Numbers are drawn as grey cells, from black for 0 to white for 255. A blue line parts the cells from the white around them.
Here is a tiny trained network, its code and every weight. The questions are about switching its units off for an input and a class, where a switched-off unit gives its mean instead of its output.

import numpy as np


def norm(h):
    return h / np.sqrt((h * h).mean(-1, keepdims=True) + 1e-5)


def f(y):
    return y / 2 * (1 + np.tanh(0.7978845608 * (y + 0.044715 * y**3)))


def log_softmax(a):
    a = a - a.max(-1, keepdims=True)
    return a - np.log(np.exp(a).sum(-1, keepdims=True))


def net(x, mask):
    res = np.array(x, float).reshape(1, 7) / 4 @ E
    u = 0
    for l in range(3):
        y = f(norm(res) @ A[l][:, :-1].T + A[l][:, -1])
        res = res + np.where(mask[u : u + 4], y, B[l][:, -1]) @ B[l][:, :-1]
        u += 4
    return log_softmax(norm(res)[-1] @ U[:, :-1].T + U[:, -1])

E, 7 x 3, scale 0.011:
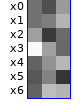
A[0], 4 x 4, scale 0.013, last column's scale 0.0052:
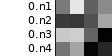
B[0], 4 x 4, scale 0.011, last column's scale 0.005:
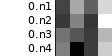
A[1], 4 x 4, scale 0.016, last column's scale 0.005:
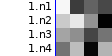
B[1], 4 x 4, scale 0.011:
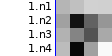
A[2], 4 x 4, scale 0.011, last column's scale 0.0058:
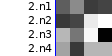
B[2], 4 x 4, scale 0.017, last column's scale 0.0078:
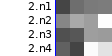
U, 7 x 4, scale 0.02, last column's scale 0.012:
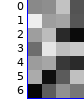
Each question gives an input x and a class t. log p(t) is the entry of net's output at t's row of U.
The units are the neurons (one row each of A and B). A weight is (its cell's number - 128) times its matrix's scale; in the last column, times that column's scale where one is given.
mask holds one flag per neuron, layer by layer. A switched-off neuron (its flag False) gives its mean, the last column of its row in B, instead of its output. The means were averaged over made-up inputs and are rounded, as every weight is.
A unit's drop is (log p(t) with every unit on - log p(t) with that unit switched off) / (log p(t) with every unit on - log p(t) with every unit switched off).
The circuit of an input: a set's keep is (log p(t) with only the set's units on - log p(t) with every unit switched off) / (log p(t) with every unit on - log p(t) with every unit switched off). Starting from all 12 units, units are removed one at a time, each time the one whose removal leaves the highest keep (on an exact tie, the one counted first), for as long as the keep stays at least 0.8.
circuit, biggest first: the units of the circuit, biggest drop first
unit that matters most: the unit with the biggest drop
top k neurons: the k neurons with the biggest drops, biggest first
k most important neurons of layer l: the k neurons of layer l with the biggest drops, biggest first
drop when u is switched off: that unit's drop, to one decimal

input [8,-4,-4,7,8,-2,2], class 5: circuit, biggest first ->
(1.n2)
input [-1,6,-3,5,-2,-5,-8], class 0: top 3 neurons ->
(1.n1; 2.n3; 0.n2)
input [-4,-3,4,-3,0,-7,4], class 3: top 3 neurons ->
(1.n4; 2.n2; 1.n3)
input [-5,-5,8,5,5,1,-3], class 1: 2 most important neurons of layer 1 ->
(1.n1; 1.n2)
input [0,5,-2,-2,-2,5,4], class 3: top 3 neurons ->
(2.n2; 0.n4; 0.n3)
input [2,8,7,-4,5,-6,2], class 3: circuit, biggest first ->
(2.n2; 1.n4)
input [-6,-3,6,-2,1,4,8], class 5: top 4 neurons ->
(1.n4; 0.n4; 1.n1; 2.n3)
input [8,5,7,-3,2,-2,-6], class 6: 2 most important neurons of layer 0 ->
(0.n2; 0.n4)
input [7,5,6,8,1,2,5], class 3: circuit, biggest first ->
(1.n1; 1.n4)
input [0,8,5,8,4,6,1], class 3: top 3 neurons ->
(1.n1; 0.n2; 0.n1)
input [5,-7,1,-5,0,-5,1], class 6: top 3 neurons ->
(1.n1; 0.n2; 1.n4)
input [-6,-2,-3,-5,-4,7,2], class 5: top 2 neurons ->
(1.n4; 0.n4)
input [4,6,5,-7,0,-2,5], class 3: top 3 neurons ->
(2.n2; 1.n4; 0.n4)
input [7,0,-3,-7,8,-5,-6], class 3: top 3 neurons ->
(2.n2; 1.n4; 0.n4)
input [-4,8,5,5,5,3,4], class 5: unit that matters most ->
1.n2
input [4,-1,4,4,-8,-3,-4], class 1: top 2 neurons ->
(1.n1; 1.n4)
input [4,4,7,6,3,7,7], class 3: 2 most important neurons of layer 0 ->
(0.n2; 0.n1)
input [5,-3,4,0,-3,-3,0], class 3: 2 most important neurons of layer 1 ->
(1.n1; 1.n4)
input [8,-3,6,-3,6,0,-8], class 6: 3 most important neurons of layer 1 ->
(1.n4; 1.n3; 1.n2)
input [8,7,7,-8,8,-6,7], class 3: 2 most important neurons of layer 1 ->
(1.n4; 1.n2)
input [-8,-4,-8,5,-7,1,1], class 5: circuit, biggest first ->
(1.n4)
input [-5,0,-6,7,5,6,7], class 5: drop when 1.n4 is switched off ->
0.4
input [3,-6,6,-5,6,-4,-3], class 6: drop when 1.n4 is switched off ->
0.3
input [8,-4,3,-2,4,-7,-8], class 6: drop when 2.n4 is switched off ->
0.2
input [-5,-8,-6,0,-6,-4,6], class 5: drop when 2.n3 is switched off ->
0.0
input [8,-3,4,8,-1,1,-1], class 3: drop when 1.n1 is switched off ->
0.6
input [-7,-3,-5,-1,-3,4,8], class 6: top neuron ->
(0.n1)
